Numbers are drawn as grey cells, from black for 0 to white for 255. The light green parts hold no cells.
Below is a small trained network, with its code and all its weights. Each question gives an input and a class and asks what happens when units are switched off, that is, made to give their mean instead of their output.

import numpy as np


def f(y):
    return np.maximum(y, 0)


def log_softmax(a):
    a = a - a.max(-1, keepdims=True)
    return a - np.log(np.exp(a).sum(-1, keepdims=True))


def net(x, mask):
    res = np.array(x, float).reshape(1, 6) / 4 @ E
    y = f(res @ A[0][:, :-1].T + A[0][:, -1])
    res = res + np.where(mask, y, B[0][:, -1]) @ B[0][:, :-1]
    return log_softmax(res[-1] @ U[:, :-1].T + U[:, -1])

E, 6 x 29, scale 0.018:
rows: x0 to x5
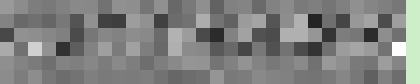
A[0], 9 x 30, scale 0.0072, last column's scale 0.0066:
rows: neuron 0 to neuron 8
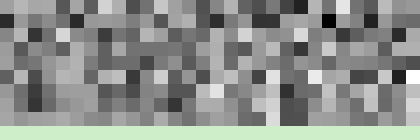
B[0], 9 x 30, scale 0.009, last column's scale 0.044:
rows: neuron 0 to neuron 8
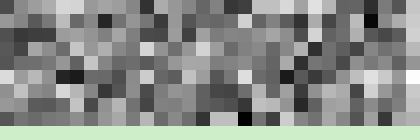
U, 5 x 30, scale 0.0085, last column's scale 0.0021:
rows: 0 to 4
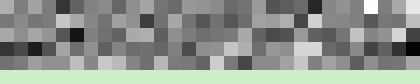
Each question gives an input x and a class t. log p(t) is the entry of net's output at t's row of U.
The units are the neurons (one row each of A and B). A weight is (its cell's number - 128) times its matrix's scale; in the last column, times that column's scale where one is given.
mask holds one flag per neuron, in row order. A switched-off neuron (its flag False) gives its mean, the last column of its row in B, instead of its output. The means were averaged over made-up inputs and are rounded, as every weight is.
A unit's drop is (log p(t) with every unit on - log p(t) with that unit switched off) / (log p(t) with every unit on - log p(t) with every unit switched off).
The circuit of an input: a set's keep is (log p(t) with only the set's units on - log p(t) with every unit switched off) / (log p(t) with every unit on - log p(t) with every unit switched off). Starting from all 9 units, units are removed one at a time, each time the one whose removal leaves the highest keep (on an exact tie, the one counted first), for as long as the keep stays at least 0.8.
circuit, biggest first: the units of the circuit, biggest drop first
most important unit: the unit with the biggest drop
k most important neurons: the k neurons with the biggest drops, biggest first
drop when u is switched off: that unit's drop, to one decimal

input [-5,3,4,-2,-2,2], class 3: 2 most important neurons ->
[neuron 5; neuron 6]
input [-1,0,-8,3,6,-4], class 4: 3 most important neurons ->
[neuron 5; neuron 3; neuron 1]
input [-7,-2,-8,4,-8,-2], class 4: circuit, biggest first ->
[neuron 5; neuron 3]
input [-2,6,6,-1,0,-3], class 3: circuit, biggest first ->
[neuron 5; neuron 6]
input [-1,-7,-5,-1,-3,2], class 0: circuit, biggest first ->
[neuron 5]
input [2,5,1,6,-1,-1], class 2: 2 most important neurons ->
[neuron 7; neuron 0]
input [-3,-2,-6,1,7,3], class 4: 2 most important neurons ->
[neuron 5; neuron 1]
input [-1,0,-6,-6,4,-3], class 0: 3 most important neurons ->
[neuron 5; neuron 0; neuron 1]
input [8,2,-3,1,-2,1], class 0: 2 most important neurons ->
[neuron 0; neuron 2]
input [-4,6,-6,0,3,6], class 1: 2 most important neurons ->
[neuron 5; neuron 6]
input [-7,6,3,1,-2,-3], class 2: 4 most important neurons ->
[neuron 0; neuron 2; neuron 7; neuron 6]
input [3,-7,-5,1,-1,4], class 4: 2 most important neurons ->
[neuron 0; neuron 8]
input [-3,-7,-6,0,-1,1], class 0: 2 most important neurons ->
[neuron 5; neuron 2]
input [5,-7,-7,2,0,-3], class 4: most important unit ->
neuron 0
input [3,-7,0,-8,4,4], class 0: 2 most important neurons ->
[neuron 5; neuron 1]
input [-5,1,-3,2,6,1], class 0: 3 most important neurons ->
[neuron 0; neuron 2; neuron 1]
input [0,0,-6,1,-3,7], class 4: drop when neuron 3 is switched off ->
0.5
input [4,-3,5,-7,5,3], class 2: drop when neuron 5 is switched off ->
1.4
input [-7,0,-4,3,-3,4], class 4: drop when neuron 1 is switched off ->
0.3
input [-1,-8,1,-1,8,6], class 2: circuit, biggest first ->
[neuron 5]
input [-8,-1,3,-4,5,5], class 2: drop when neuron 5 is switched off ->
0.2
